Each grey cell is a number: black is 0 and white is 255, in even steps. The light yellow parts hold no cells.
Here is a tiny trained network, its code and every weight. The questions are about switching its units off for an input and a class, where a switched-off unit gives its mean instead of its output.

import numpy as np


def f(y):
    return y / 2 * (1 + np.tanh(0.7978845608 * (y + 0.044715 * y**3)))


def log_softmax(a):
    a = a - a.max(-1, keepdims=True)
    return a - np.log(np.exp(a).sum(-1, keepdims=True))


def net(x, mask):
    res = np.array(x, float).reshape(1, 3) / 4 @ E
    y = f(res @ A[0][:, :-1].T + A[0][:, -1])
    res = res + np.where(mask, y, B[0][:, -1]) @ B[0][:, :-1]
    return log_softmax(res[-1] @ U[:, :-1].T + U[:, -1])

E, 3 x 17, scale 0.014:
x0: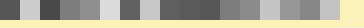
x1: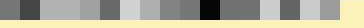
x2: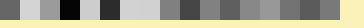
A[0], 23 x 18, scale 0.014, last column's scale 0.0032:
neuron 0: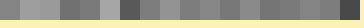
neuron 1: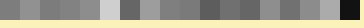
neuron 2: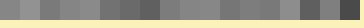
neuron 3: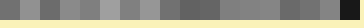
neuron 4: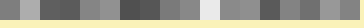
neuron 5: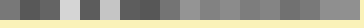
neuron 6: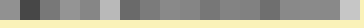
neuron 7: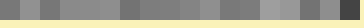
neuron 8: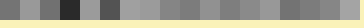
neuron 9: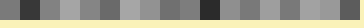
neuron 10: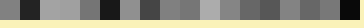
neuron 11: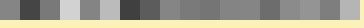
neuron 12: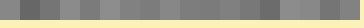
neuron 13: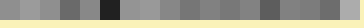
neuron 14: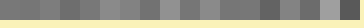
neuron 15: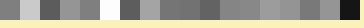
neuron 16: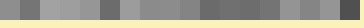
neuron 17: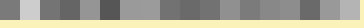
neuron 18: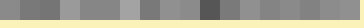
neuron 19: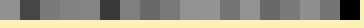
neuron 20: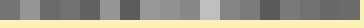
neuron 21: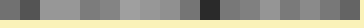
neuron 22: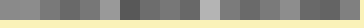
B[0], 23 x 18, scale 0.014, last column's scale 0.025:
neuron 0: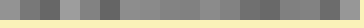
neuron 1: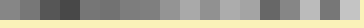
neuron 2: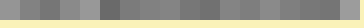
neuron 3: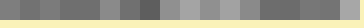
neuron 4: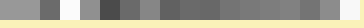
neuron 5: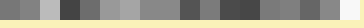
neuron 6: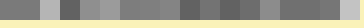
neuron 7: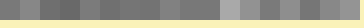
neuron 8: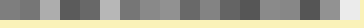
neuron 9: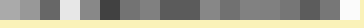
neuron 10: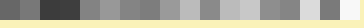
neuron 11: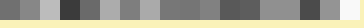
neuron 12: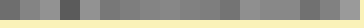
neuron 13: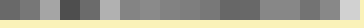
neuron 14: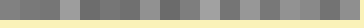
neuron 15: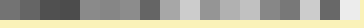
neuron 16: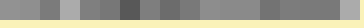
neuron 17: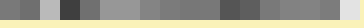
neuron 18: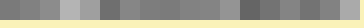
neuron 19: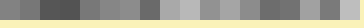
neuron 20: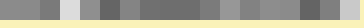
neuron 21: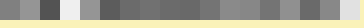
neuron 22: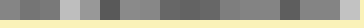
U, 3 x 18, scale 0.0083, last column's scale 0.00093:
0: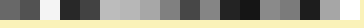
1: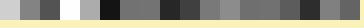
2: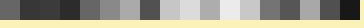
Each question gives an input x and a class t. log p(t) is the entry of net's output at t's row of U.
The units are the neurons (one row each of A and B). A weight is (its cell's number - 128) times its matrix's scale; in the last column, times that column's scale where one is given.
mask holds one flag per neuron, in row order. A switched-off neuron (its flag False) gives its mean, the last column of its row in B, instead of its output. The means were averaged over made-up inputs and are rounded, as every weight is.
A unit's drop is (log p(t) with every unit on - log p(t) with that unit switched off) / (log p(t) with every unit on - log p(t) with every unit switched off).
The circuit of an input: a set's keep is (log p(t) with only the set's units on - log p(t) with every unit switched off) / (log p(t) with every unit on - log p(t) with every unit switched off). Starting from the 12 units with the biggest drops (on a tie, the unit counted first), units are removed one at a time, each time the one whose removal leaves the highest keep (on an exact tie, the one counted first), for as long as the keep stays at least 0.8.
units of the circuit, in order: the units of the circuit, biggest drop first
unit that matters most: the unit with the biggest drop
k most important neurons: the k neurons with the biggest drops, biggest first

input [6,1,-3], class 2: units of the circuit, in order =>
neuron 15
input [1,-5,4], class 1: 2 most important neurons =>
neuron 4; neuron 11
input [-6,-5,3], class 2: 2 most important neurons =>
neuron 10; neuron 9
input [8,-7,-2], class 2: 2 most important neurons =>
neuron 15; neuron 9
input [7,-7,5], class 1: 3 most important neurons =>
neuron 4; neuron 10; neuron 20
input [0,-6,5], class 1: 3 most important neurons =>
neuron 4; neuron 11; neuron 5
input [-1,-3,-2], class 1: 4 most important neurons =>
neuron 8; neuron 17; neuron 13; neuron 4
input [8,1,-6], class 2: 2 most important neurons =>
neuron 15; neuron 1
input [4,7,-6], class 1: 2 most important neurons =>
neuron 9; neuron 21
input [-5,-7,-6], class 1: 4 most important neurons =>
neuron 4; neuron 20; neuron 22; neuron 8
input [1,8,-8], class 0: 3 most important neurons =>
neuron 11; neuron 5; neuron 4
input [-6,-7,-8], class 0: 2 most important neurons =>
neuron 11; neuron 5
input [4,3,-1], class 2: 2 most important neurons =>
neuron 4; neuron 15
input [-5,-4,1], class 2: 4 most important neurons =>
neuron 10; neuron 9; neuron 21; neuron 19
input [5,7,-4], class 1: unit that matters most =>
neuron 9
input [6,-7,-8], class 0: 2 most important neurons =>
neuron 5; neuron 11
